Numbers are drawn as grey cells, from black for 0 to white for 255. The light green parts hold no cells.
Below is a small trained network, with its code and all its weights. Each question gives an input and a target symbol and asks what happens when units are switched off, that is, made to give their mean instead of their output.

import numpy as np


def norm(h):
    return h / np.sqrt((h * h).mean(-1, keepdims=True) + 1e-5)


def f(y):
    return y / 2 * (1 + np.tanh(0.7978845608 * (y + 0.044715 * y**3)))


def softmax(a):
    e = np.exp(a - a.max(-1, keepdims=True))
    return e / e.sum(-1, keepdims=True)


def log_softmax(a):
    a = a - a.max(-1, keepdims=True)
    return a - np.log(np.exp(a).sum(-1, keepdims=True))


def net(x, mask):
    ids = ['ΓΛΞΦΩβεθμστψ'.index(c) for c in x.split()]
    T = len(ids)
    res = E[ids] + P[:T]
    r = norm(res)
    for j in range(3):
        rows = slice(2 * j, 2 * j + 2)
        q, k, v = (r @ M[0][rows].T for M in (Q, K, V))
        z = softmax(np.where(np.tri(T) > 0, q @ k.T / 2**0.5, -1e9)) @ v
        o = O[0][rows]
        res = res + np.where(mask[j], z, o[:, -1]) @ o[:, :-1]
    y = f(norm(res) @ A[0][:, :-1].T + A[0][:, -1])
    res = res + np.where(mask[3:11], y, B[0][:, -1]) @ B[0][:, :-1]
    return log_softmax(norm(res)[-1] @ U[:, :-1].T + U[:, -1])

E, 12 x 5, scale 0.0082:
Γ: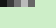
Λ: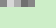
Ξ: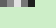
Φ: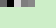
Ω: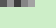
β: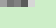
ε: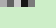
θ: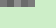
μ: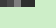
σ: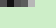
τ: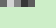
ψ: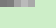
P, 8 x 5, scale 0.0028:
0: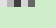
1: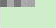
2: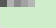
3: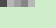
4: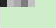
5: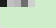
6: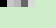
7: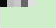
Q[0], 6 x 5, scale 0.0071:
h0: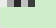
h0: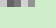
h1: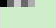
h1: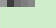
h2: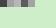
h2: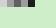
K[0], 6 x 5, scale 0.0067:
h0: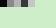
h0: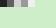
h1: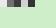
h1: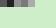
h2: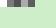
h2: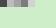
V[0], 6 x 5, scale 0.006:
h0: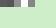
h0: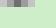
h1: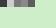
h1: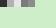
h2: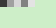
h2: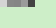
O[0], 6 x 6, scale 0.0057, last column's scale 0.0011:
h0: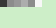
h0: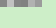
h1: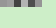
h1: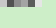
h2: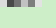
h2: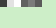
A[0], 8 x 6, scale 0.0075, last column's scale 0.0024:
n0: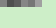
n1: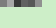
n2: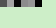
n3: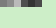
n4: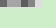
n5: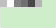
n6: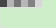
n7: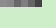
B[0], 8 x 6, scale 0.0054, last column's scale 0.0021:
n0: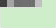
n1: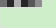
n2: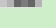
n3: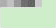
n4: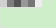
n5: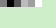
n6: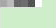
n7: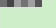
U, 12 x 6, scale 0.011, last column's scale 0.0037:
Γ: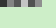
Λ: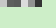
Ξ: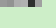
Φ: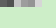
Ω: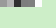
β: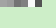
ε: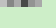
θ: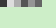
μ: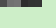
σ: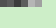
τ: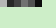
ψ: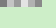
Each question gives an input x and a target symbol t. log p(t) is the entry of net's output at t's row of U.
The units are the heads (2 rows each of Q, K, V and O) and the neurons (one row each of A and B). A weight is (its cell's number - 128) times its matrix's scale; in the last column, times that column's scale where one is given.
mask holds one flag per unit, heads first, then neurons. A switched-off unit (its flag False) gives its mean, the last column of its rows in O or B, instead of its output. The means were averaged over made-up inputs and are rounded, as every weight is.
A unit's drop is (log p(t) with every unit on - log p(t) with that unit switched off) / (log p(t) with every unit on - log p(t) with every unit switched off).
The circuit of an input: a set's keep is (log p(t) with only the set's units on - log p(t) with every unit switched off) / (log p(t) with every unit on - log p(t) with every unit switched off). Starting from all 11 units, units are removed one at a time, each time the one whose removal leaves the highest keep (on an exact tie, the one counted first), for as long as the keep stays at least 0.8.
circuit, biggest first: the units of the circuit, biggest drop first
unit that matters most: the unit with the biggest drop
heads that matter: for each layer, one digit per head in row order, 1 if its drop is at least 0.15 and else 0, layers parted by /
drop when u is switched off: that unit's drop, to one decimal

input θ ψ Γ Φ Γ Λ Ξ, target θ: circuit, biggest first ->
[h1]
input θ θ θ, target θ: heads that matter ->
000
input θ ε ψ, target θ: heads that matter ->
001
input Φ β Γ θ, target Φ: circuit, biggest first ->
[h1 h0]
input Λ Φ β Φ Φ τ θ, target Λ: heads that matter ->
110
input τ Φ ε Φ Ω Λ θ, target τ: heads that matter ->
110
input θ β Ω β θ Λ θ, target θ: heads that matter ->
001
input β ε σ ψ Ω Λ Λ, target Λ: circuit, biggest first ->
[n5 h2]
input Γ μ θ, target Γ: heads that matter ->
100
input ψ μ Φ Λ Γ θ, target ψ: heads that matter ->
100
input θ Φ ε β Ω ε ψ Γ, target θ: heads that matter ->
001
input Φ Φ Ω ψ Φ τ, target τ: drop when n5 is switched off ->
0.2
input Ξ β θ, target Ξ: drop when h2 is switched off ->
0.5
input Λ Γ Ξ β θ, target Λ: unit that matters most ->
h0
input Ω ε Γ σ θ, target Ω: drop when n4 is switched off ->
0.0
